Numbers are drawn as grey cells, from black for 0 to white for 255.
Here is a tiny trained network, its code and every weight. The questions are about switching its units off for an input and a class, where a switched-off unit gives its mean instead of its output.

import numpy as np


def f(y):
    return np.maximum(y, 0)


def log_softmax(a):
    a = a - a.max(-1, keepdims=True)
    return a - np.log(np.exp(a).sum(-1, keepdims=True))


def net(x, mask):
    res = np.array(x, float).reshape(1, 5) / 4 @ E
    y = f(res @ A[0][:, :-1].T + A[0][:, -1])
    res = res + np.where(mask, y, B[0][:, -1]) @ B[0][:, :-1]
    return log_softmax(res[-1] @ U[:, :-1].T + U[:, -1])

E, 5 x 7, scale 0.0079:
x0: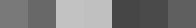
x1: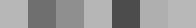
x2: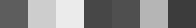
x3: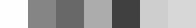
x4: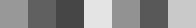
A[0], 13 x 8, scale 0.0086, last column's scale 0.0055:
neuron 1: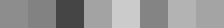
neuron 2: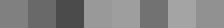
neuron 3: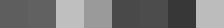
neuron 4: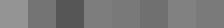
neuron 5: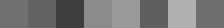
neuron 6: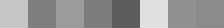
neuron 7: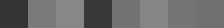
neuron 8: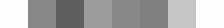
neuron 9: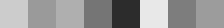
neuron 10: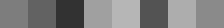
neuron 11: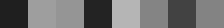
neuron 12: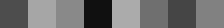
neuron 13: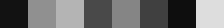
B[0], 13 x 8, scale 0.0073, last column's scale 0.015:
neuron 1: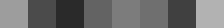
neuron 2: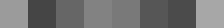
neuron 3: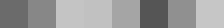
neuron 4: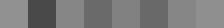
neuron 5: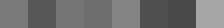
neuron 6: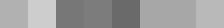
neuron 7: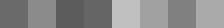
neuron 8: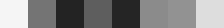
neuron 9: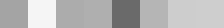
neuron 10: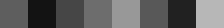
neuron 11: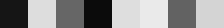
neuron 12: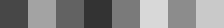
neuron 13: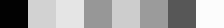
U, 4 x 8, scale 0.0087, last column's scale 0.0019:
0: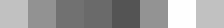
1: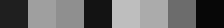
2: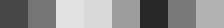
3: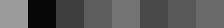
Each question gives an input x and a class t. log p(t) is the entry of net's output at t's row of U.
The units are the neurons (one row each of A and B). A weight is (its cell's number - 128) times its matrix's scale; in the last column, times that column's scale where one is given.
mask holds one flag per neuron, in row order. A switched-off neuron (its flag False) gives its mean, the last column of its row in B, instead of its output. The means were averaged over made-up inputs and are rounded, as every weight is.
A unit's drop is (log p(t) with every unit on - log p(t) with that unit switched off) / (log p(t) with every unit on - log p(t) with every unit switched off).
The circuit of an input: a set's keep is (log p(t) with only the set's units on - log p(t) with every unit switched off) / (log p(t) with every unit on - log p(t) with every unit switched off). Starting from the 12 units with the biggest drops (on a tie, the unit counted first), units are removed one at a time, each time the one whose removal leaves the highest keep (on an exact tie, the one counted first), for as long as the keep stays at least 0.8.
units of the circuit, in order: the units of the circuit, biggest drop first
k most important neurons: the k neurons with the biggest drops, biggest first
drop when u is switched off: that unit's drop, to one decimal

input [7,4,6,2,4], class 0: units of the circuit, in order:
(neuron 13)
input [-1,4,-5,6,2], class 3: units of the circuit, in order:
(neuron 10; neuron 1)
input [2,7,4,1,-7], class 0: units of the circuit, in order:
(neuron 9; neuron 11)
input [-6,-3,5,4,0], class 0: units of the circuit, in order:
(neuron 13; neuron 9)
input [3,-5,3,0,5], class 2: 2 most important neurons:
(neuron 11; neuron 12)
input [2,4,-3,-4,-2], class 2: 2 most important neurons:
(neuron 11; neuron 12)
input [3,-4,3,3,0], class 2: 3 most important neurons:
(neuron 11; neuron 12; neuron 8)
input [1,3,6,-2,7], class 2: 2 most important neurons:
(neuron 11; neuron 8)
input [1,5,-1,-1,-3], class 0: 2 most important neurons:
(neuron 13; neuron 11)
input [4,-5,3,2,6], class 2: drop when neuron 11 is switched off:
0.2
